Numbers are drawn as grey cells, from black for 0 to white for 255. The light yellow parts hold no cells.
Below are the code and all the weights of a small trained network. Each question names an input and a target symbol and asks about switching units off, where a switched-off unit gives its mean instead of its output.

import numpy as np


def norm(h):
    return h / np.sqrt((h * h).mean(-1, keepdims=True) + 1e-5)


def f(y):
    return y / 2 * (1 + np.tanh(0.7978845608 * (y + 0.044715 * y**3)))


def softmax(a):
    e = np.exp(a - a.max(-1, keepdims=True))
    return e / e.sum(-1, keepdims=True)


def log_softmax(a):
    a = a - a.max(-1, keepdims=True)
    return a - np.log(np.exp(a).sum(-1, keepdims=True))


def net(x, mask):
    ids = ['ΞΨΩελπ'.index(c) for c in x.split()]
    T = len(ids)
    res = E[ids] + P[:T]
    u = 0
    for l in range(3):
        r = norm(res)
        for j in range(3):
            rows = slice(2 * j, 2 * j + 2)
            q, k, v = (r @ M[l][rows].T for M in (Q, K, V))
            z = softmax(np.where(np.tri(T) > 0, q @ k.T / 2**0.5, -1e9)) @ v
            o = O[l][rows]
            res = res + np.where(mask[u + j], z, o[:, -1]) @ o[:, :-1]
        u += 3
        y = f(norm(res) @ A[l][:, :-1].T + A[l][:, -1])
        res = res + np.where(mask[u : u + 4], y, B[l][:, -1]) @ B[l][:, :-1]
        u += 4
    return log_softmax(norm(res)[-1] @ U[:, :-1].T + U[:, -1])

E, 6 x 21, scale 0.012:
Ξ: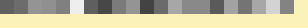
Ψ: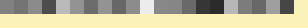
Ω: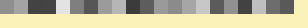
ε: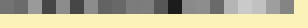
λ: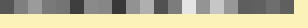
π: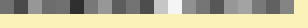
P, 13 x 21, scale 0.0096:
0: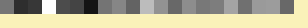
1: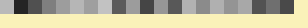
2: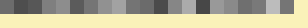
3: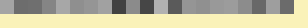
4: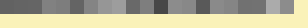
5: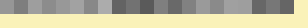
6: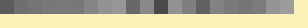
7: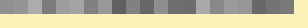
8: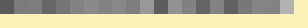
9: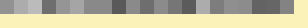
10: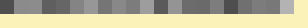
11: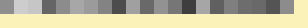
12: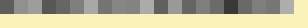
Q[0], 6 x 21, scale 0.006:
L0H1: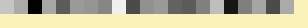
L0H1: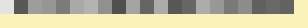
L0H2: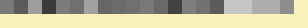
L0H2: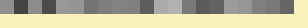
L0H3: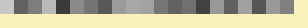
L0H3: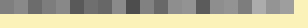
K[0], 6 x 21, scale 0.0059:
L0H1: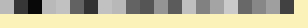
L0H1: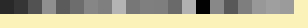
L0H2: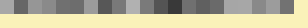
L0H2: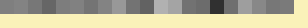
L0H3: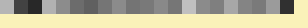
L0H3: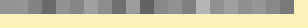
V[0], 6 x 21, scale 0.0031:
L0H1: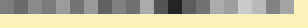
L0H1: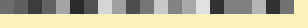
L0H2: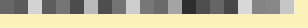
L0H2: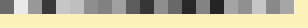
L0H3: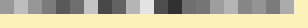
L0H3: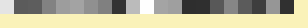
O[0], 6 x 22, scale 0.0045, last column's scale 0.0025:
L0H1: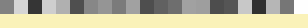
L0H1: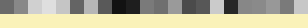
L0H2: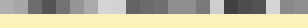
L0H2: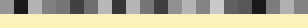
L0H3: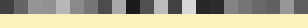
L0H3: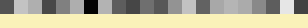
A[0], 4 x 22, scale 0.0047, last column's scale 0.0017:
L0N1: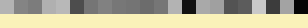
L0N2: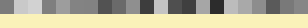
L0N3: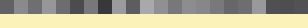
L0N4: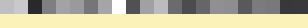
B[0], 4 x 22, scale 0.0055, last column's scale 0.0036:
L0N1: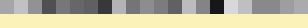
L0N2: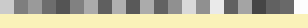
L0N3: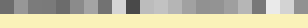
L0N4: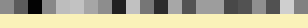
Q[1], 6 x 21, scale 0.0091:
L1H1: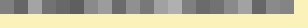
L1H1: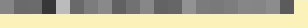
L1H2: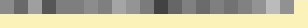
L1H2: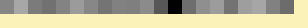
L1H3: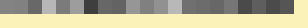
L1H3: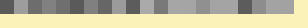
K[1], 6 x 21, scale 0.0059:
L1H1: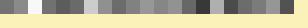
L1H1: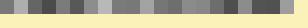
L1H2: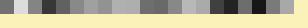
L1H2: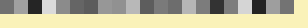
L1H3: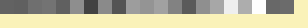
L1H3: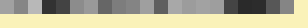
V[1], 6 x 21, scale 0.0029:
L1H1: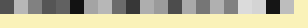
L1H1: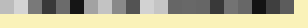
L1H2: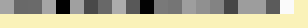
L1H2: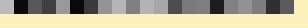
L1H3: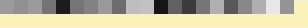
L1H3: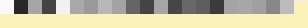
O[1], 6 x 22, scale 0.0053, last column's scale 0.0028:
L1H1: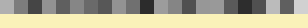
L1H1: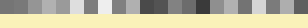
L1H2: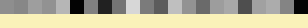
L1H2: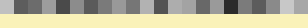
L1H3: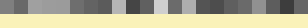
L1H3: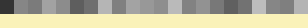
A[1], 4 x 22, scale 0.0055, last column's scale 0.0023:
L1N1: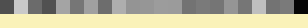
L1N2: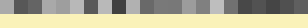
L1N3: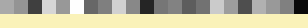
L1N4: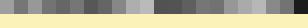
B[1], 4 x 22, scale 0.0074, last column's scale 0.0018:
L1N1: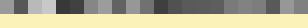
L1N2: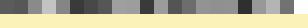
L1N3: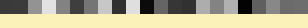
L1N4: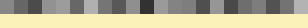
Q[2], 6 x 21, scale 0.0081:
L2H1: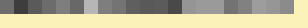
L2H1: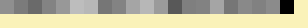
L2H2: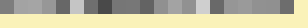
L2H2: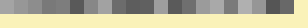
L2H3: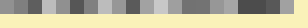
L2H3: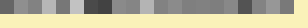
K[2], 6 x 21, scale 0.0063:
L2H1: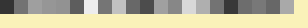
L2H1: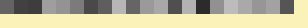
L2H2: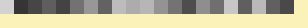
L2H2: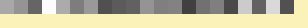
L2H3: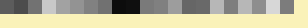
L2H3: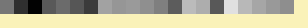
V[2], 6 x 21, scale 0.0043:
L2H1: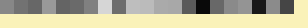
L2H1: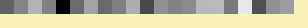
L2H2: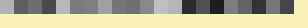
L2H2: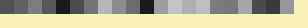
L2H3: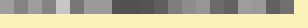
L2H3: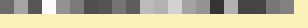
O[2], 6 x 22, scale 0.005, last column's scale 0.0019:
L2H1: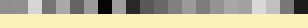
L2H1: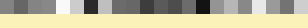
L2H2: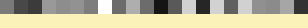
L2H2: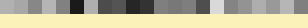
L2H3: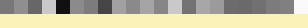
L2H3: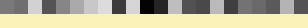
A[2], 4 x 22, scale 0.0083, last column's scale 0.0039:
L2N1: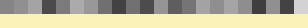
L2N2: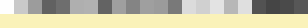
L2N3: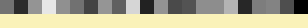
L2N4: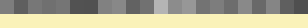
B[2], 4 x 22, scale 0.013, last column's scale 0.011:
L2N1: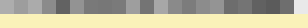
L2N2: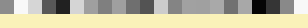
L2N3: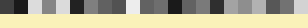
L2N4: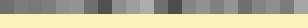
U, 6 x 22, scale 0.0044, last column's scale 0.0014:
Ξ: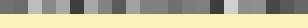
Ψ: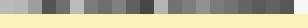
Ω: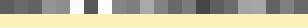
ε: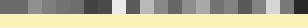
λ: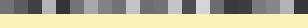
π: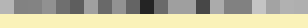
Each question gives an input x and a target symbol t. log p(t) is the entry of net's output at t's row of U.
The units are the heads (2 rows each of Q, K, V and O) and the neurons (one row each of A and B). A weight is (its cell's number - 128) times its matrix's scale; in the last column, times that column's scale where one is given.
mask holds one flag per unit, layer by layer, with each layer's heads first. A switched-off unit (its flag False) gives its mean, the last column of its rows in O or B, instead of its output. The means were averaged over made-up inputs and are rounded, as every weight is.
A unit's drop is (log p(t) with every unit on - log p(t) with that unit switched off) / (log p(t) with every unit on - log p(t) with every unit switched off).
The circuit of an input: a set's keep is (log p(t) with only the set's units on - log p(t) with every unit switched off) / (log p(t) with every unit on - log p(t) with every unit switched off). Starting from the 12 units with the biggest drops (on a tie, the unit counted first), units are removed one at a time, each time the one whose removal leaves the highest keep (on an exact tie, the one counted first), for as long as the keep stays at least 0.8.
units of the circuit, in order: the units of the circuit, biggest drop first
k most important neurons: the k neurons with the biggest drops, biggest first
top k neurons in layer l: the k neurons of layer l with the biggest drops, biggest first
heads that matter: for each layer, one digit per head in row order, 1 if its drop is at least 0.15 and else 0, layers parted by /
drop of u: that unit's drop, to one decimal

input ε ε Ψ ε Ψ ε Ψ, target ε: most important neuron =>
L2N2
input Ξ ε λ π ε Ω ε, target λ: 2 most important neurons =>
L0N2, L2N2
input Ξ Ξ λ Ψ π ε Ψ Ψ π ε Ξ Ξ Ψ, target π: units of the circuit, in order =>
L2H2, L2N3, L2N2, L0H3
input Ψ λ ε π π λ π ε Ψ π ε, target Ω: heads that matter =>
100 / 010 / 000
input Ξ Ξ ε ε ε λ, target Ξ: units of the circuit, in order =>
L1N2, L2N3
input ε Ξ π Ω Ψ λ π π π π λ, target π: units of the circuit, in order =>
L2N3, L2N2, L2H2, L2H1
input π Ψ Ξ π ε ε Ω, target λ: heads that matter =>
000 / 000 / 100
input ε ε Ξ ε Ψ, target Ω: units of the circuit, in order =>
L1H1, L2N3, L2N2
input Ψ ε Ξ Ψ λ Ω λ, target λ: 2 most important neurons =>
L0N2, L2N3
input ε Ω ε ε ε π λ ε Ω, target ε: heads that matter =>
100 / 000 / 000
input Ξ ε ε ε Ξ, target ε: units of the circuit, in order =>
L2N2, L2H3
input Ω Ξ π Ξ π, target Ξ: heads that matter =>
000 / 010 / 000
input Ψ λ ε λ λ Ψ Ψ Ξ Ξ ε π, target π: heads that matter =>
000 / 000 / 100
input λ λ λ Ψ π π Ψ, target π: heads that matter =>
000 / 000 / 110
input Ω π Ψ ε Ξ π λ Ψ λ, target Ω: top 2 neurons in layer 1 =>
L1N1, L1N2
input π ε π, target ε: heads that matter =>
110 / 000 / 000
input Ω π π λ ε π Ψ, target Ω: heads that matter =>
010 / 000 / 000
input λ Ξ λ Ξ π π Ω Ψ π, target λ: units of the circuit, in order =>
L2N2, L2N3
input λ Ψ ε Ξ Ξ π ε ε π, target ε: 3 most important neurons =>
L2N2, L2N4, L2N3
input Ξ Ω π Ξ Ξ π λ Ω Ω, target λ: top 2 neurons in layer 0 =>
L0N2, L0N4
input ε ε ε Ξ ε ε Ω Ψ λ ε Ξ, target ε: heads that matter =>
100 / 100 / 001
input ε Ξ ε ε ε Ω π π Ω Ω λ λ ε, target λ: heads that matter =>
111 / 001 / 100
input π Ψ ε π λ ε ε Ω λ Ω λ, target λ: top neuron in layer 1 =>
L1N1
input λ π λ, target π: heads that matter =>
010 / 000 / 001
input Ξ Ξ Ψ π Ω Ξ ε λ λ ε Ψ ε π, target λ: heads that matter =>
101 / 001 / 100
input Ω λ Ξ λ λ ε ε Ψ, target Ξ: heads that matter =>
010 / 000 / 000
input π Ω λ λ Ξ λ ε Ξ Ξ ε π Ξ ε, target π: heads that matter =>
100 / 000 / 000
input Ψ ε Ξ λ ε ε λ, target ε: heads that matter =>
011 / 000 / 000
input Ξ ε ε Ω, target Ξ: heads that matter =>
000 / 000 / 000
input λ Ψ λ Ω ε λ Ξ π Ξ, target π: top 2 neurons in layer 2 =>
L2N2, L2N3
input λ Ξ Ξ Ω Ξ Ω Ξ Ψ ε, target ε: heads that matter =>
010 / 001 / 000
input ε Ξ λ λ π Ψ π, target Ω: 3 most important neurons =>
L2N2, L0N2, L2N3
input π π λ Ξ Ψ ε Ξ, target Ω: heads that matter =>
100 / 100 / 010
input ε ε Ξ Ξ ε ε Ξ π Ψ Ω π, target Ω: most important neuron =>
L0N1
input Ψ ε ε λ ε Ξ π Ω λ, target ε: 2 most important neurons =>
L0N3, L0N2
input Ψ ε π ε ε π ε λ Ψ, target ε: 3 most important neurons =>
L2N2, L2N3, L2N1
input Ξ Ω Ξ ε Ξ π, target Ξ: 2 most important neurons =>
L1N2, L2N3
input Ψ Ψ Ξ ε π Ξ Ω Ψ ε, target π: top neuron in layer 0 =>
L0N1
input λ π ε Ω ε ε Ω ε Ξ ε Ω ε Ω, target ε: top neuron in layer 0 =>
L0N1
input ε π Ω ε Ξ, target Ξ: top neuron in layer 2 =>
L2N3
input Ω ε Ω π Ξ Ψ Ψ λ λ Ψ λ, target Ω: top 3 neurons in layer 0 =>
L0N2, L0N3, L0N1
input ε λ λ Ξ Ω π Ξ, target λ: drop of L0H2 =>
0.1
